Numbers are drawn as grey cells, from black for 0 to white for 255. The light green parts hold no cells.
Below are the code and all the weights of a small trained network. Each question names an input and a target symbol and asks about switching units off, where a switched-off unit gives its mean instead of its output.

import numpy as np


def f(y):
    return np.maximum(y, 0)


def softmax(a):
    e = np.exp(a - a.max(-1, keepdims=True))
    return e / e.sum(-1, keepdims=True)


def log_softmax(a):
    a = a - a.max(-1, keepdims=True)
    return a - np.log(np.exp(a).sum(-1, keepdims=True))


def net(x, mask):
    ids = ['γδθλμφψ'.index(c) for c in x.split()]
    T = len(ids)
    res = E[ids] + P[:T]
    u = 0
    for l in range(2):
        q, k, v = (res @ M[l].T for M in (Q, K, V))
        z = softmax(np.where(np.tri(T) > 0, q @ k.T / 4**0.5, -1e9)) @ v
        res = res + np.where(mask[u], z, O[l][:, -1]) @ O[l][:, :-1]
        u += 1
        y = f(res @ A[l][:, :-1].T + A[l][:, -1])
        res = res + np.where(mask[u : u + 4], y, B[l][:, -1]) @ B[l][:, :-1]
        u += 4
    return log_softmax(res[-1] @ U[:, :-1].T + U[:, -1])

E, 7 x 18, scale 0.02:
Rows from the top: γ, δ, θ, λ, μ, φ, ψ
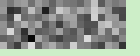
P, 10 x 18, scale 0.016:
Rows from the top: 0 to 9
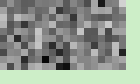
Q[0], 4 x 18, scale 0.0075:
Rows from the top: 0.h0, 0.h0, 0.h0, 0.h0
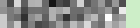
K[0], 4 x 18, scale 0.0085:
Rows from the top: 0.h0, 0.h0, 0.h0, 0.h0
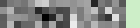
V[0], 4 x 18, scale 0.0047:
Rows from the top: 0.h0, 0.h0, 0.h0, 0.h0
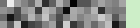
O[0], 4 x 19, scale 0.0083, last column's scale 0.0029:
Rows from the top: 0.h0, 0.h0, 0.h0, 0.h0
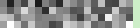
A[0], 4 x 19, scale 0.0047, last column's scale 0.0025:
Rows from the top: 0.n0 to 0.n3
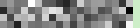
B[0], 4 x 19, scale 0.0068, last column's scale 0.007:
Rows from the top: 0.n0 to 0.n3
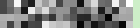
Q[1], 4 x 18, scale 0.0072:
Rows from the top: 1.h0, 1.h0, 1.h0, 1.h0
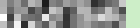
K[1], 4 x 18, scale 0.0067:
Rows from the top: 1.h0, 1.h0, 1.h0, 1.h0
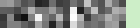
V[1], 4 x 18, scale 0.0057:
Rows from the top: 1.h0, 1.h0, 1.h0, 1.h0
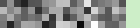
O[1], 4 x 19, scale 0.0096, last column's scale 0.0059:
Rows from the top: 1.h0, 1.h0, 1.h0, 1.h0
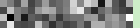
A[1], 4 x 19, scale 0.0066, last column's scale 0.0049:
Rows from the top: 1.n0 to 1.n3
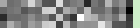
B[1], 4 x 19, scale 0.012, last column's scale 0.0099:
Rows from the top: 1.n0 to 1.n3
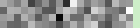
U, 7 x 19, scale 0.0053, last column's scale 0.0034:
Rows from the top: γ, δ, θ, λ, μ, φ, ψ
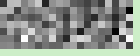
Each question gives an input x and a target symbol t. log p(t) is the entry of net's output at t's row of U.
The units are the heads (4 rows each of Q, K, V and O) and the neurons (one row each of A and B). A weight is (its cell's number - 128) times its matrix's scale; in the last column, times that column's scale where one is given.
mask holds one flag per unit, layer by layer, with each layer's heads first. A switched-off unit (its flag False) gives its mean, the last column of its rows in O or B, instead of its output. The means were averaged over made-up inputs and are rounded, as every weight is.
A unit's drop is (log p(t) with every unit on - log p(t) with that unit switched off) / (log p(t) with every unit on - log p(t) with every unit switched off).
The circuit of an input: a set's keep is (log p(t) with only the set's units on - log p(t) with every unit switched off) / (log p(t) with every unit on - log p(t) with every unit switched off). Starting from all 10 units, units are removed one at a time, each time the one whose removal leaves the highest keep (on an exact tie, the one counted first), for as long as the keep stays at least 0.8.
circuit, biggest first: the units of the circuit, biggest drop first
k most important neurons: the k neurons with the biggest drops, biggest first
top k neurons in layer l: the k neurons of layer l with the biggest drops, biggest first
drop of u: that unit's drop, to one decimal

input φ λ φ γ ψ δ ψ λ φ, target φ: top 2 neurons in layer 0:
[0.n3 0.n0]
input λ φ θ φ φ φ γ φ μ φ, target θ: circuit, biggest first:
[0.h0]
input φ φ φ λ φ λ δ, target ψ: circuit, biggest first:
[1.h0 0.h0]
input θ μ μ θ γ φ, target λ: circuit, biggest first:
[1.n1 1.h0]
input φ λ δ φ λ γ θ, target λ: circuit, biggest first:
[0.h0 1.h0 1.n0]
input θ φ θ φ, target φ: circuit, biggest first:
[1.h0 1.n3]
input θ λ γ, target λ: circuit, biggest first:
[1.h0 0.n2 1.n0]
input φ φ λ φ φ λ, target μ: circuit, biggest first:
[1.h0 1.n3 1.n1]
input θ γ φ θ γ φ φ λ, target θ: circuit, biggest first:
[0.h0 0.n3]
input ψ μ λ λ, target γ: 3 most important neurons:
[0.n3 1.n1 0.n1]
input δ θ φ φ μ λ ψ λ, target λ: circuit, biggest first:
[1.n1 0.h0 1.h0]
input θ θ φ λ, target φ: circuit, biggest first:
[1.h0 1.n3]
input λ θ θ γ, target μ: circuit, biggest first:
[1.h0 1.n3]
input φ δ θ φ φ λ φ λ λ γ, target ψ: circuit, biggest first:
[1.h0]
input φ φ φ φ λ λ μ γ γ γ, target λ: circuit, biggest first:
[1.n1 1.h0 0.h0]
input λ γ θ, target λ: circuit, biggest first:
[1.h0 1.n0 0.n0]
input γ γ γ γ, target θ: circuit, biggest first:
[0.h0 1.h0 1.n1]
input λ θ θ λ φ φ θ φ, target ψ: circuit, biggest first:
[0.h0 1.h0]
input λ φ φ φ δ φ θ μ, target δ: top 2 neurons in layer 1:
[1.n3 1.n1]
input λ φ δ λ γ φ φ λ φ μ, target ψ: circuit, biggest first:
[1.h0]
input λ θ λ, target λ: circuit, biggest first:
[1.h0 1.n0]
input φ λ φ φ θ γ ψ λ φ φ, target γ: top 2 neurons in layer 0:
[0.n1 0.n3]
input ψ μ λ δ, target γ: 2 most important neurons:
[0.n3 1.n1]
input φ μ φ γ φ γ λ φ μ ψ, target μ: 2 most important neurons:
[0.n0 1.n3]
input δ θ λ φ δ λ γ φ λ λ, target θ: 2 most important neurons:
[0.n3 1.n1]
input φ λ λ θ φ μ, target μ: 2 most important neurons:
[1.n3 1.n1]
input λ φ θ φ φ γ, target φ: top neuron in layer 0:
[0.n2]
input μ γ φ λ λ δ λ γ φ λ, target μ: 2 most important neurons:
[1.n3 0.n0]
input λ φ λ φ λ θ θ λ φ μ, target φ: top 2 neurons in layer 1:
[1.n3 1.n1]
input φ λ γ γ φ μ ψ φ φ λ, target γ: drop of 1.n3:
0.0
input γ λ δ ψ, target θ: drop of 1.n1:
-0.1
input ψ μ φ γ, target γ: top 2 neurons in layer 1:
[1.n1 1.n3]
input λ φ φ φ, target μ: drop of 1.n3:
0.2
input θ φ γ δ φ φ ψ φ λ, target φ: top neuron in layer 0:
[0.n0]
